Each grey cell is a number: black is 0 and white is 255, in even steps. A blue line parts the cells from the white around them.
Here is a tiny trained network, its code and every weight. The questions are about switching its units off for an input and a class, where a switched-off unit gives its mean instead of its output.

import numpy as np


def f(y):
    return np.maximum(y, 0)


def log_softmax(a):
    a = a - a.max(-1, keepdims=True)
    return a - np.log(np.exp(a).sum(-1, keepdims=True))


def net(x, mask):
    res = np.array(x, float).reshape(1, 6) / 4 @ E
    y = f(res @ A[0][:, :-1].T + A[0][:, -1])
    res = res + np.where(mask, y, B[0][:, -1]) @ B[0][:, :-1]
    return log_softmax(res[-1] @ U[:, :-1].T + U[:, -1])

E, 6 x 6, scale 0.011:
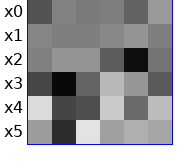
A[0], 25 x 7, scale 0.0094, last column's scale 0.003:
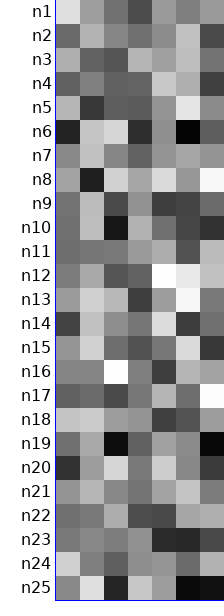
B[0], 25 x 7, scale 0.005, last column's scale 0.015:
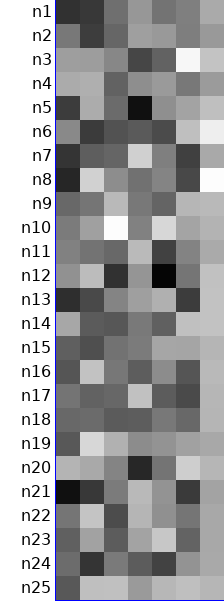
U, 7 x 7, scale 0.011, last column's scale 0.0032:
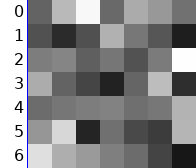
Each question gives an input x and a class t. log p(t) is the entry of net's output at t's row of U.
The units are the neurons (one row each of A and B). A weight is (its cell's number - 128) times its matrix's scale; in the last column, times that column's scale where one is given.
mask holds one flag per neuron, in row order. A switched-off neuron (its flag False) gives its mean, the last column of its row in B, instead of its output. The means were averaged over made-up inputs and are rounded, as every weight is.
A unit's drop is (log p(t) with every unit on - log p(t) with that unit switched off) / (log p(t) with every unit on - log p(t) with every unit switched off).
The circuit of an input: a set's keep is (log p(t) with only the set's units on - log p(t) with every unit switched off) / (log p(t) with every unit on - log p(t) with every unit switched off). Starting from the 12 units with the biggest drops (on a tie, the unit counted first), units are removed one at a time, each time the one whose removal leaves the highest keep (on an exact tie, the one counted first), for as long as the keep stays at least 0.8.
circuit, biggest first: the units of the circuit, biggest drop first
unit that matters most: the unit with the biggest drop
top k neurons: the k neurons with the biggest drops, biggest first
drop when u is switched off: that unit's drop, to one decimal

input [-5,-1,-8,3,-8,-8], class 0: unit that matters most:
n25
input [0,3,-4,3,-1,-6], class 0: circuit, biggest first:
n10, n25
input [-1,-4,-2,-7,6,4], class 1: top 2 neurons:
n13, n21
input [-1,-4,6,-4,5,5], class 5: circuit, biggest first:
n16, n22
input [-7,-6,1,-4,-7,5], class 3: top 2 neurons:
n6, n20
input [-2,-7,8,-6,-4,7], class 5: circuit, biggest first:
n22, n10
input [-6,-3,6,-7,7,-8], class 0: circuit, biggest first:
n10, n25, n9
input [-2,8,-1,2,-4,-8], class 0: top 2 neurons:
n10, n25
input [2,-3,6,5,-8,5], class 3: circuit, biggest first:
n6, n20
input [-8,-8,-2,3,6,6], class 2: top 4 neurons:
n8, n10, n25, n24
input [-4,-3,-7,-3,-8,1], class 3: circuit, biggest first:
n6, n14
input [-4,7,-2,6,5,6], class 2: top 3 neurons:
n3, n8, n10
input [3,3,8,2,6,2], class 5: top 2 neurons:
n6, n16
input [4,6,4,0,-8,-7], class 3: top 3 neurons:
n6, n14, n8
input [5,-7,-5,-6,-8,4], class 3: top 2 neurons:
n20, n6
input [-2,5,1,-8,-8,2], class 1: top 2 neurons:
n13, n7
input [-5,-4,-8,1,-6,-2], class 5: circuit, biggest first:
n12
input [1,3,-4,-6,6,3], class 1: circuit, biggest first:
n21, n13
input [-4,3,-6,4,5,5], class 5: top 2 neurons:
n8, n12
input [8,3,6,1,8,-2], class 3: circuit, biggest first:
n8, n13
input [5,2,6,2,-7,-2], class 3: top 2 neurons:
n6, n8
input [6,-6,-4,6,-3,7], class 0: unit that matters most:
n8
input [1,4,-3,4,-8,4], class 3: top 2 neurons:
n20, n6
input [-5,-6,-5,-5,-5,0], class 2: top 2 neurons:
n20, n12
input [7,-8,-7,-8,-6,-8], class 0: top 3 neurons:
n10, n19, n25
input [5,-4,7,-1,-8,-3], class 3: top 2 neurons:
n6, n8
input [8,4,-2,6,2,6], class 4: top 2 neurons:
n10, n25
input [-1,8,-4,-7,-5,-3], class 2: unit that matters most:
n12
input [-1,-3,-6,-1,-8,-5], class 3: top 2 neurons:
n6, n14
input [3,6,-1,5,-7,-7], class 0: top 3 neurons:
n10, n25, n19
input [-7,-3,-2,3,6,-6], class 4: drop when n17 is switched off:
0.2
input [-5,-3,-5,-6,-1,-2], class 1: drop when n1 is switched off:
0.1
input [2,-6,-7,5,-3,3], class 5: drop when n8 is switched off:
0.2
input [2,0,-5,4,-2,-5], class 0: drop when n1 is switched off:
0.1
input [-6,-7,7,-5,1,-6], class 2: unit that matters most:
n18
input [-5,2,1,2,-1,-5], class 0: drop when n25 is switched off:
0.2
